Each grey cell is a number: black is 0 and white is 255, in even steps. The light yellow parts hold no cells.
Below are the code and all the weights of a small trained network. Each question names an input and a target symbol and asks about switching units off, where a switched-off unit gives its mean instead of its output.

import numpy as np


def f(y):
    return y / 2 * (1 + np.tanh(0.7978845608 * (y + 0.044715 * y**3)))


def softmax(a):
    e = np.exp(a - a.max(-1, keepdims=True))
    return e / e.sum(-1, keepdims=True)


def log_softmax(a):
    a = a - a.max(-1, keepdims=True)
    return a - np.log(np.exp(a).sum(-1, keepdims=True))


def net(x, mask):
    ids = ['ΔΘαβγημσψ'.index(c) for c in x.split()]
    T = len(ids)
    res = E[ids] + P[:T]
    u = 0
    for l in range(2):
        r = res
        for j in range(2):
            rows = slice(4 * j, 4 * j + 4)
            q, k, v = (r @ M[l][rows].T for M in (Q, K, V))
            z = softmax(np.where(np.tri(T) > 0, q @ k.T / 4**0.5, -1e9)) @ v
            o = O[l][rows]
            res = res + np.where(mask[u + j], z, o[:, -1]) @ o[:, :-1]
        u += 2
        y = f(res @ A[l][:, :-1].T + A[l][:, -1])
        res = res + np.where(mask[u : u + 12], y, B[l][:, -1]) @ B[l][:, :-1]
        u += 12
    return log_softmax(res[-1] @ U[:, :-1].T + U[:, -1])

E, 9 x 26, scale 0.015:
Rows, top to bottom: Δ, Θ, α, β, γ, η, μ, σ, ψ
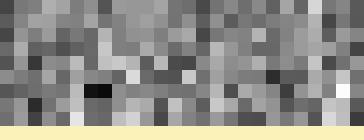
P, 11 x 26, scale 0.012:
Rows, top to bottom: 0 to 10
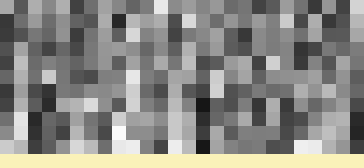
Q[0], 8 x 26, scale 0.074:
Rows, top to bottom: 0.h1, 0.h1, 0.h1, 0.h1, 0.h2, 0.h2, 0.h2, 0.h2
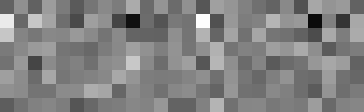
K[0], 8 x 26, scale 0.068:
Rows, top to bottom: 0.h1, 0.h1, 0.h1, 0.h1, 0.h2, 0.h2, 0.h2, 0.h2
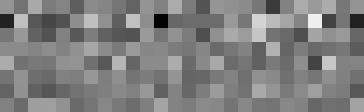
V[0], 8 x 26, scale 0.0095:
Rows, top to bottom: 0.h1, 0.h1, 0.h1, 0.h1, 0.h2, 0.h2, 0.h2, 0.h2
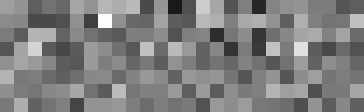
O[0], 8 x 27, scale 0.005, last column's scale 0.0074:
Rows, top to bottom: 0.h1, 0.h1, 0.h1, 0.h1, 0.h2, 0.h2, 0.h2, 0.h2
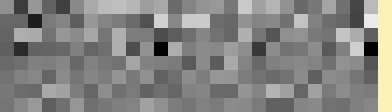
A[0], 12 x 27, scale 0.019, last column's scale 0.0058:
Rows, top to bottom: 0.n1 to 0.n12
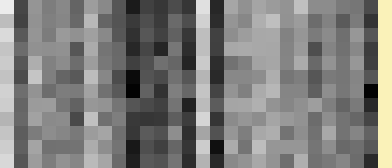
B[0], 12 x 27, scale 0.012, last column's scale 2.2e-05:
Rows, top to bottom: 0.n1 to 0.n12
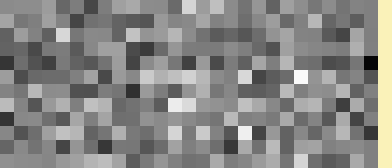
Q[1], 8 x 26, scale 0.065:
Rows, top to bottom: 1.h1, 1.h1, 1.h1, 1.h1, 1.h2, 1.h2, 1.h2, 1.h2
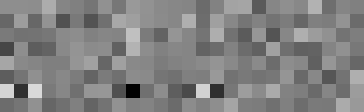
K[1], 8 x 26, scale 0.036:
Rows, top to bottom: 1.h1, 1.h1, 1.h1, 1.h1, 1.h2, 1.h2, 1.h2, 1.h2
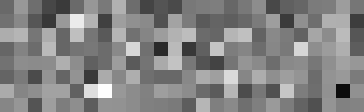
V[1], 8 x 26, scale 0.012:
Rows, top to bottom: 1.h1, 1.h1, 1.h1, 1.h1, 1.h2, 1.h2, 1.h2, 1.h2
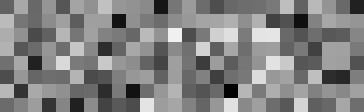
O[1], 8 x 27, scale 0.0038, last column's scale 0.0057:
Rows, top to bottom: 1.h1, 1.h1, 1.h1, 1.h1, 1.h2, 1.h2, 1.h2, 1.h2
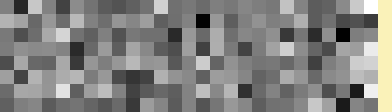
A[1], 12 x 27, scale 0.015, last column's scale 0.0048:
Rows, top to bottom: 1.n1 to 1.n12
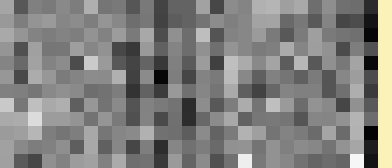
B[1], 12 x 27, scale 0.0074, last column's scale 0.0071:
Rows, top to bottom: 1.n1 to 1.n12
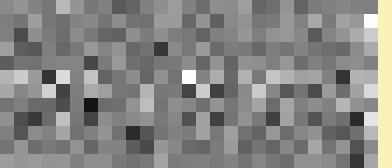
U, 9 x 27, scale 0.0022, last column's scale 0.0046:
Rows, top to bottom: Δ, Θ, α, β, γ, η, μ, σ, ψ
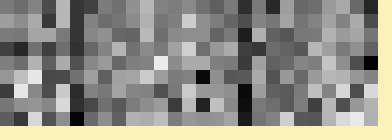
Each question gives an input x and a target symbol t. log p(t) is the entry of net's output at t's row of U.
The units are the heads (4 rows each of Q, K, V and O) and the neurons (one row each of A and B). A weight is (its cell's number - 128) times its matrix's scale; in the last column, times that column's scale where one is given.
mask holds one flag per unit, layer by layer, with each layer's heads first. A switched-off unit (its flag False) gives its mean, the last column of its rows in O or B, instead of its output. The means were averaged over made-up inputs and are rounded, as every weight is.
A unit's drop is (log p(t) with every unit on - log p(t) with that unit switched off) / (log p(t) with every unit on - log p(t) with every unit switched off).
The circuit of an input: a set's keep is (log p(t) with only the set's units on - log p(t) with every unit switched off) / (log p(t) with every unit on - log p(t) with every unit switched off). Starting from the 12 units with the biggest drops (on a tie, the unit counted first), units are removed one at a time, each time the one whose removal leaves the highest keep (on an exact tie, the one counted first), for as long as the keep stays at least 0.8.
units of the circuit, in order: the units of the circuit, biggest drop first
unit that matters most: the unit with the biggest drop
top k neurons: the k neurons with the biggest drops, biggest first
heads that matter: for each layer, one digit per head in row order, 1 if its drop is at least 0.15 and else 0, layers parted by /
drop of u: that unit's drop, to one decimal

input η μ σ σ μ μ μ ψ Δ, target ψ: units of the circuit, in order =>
[1.h1]
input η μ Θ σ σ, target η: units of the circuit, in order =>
[0.h1; 1.h2; 0.h2]
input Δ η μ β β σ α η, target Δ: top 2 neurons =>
[1.n9; 1.n2]
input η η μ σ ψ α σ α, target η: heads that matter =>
11 / 01
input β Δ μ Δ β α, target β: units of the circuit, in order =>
[0.h1; 1.h2; 0.h2]
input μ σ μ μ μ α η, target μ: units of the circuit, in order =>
[1.h1; 0.h1]
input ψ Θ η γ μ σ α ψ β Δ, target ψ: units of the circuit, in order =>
[1.h1; 0.h1]
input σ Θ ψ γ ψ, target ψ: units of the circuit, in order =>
[1.h2; 1.h1]
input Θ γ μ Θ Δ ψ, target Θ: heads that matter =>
10 / 01
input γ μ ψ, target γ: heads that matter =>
10 / 00
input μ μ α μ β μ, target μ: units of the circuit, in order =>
[1.h1; 0.h1]
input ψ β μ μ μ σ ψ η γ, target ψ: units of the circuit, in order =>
[1.h1; 0.h1]
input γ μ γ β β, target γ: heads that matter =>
10 / 10
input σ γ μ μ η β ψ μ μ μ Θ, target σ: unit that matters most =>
0.h1
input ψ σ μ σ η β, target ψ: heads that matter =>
11 / 11
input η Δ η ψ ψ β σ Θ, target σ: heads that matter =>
00 / 11
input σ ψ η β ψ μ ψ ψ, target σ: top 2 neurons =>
[1.n2; 1.n7]
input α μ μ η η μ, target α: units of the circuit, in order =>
[0.h1; 1.n7; 1.h2]
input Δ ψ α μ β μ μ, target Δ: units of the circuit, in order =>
[0.h1; 1.n9]
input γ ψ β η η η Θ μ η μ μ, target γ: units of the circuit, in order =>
[0.h1]
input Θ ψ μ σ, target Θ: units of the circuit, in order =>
[0.h1; 1.n6; 1.h2]
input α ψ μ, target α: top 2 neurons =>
[1.n7; 1.n4]
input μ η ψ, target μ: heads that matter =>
10 / 01
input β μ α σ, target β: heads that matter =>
11 / 01
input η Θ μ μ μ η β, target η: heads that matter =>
11 / 01
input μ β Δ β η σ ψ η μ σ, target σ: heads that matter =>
00 / 10
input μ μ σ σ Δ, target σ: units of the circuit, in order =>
[1.h1]
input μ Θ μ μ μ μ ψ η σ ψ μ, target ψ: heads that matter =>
00 / 10
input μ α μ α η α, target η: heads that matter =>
00 / 10
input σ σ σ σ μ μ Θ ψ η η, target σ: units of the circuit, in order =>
[0.h1; 1.h1]
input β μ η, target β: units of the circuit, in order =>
[0.h1; 1.h2; 0.h2; 1.n4]
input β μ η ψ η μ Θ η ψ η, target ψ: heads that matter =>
00 / 10
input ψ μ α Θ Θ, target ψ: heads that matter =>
11 / 11
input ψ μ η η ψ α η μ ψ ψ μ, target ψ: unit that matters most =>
1.h1
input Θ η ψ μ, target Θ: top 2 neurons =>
[1.n6; 1.n9]
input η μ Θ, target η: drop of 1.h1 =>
0.2
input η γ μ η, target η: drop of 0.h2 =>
0.2
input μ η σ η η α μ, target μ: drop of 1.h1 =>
0.3
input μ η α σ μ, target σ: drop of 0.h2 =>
-0.1
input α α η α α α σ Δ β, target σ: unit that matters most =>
1.h1
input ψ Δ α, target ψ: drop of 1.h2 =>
0.3
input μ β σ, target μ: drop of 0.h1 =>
0.3
